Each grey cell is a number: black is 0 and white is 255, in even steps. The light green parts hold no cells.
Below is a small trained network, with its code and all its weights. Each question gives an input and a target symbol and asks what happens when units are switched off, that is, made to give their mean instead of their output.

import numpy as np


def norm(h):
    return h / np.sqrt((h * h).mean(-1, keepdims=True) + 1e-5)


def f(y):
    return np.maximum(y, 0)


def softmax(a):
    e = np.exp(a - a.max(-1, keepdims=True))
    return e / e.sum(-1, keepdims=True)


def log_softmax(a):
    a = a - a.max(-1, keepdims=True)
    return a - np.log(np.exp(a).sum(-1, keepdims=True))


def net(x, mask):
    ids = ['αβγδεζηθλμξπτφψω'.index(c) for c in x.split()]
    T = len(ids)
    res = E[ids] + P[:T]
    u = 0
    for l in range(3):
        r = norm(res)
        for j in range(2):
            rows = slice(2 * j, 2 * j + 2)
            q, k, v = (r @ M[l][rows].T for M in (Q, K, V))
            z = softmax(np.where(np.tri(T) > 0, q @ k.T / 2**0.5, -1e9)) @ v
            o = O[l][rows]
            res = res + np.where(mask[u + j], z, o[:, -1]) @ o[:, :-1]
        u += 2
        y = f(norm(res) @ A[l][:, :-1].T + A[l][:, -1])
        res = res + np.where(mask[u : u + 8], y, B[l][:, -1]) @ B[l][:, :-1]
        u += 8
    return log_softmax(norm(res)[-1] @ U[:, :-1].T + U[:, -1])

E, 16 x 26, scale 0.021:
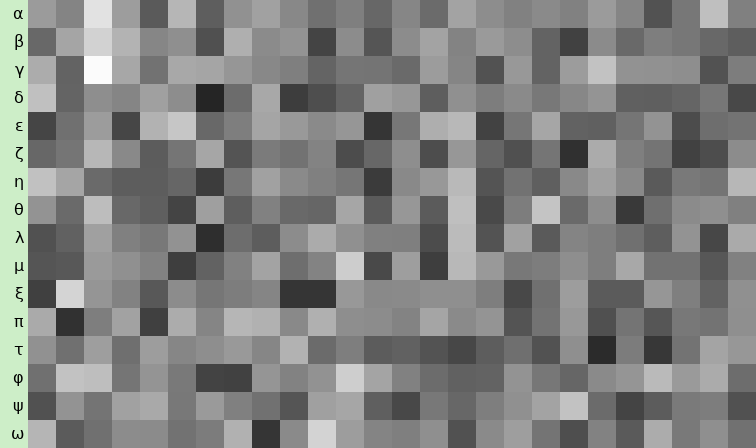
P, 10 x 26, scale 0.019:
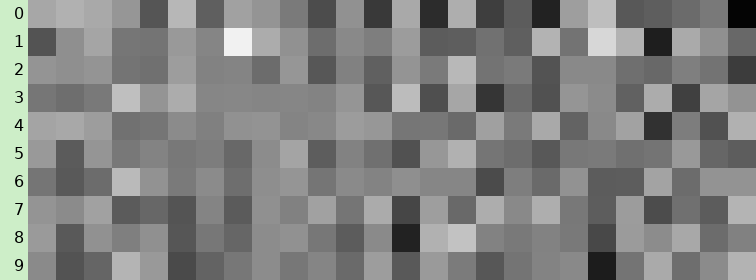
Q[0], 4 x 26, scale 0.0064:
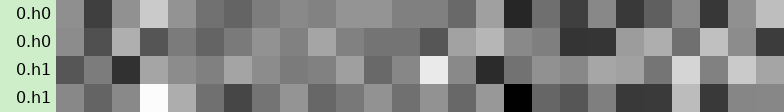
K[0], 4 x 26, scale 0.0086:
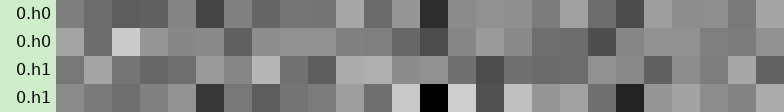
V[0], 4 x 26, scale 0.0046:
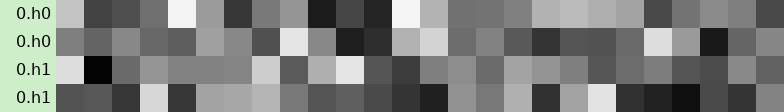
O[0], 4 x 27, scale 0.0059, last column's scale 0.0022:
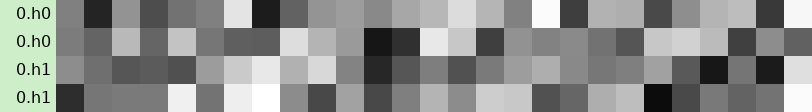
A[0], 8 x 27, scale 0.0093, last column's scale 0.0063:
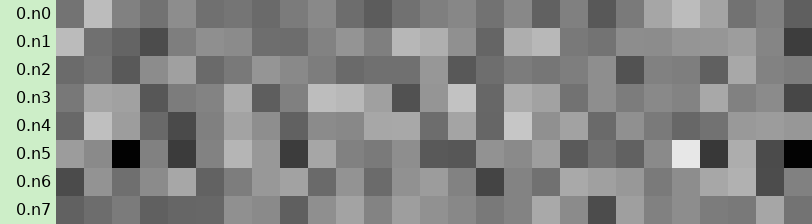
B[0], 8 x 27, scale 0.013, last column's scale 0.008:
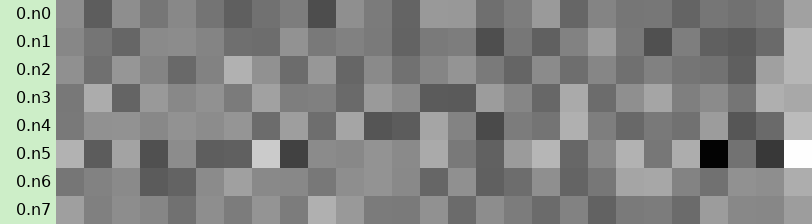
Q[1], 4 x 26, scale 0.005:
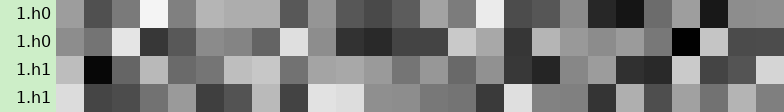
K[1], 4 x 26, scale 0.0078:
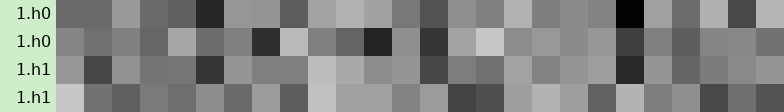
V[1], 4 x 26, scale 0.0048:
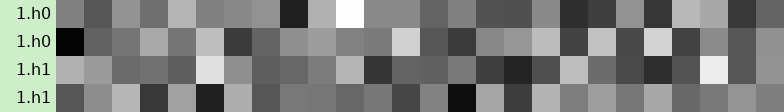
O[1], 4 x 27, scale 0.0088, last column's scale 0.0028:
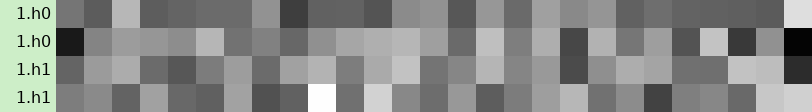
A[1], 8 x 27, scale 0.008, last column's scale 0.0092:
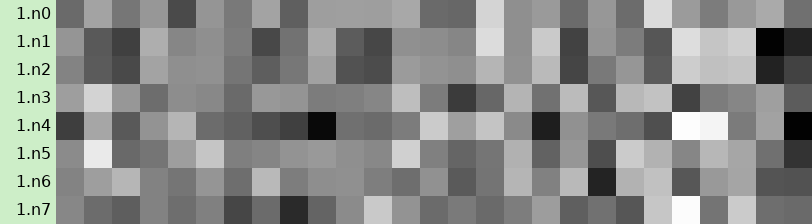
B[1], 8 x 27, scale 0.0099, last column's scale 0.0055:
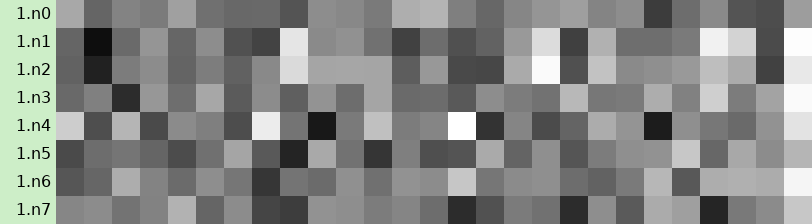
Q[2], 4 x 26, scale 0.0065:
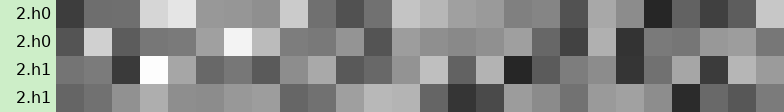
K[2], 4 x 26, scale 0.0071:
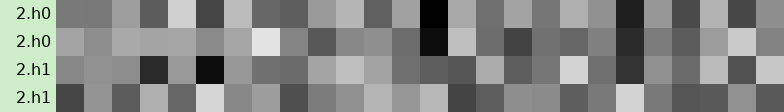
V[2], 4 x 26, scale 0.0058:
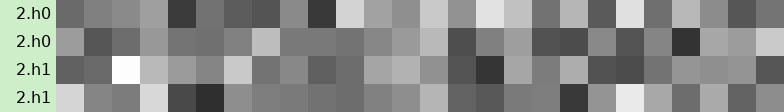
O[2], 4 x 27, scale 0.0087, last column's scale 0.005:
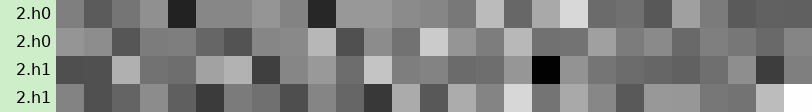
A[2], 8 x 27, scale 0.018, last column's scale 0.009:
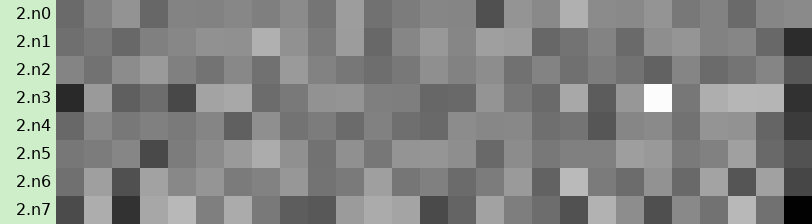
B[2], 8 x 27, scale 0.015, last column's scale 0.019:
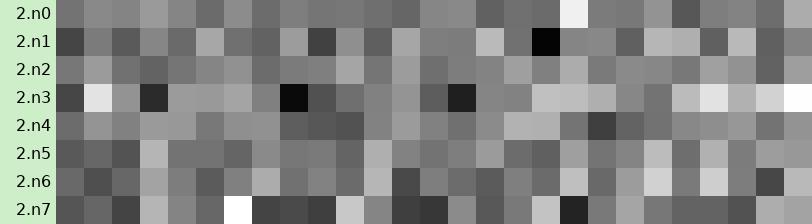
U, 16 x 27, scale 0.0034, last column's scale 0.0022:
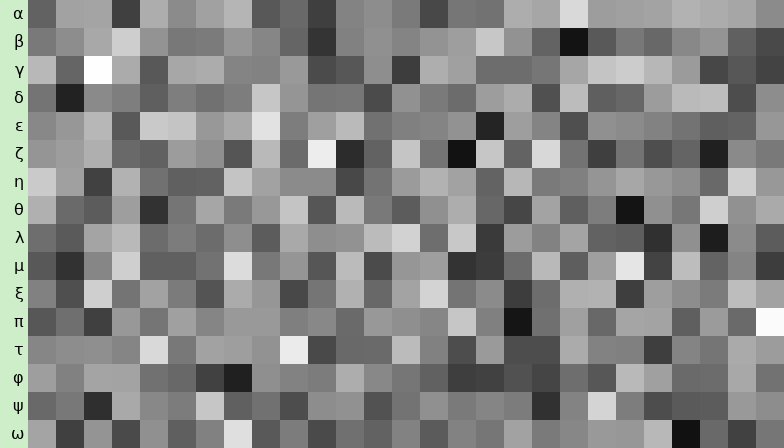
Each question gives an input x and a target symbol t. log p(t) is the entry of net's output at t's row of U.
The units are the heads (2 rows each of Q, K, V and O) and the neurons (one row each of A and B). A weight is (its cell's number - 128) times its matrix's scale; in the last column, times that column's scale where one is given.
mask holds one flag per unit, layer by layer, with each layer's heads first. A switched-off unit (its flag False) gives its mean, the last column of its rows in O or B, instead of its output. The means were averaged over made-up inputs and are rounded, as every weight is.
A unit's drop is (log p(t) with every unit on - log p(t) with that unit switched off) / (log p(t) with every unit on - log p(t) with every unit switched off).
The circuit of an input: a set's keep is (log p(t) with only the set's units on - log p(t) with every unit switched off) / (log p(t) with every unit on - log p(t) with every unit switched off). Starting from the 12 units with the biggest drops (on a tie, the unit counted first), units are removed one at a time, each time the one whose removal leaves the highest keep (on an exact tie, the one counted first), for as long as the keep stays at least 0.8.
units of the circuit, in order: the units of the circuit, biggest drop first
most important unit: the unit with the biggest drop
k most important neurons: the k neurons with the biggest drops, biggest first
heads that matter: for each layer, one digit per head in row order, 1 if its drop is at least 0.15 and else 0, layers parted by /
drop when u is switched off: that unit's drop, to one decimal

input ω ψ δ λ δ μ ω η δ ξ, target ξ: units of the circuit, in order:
[1.n4 0.h1]
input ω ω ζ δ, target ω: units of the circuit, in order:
[0.h1 0.n5 2.n3]
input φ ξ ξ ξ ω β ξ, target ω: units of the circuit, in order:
[0.h1 0.n5]
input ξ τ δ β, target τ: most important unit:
2.h0
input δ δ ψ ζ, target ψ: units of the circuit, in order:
[0.h1 2.n7 0.h0]
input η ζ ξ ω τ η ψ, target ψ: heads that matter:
01 / 00 / 00
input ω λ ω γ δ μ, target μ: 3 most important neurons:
[0.n5 2.n6 2.n3]
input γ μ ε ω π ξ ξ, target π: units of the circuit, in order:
[0.h1 2.n1 2.n3]
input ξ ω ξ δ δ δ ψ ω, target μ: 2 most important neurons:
[0.n3 2.n6]
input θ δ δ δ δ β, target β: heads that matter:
10 / 00 / 00
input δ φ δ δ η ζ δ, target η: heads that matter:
10 / 00 / 01
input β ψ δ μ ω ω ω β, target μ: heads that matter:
10 / 00 / 00
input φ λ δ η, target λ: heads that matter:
00 / 10 / 00
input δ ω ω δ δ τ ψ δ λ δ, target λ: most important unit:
1.h0
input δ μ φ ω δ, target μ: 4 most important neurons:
[0.n5 2.n6 2.n3 1.n3]
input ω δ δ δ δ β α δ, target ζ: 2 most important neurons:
[2.n3 0.n1]
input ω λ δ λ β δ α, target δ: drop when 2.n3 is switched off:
0.1
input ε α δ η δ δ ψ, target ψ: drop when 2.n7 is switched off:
0.2
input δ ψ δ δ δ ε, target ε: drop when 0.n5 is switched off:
0.3
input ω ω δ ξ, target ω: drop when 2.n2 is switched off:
0.0
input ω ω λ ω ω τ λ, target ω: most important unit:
0.h1
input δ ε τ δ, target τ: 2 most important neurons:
[0.n5 2.n3]
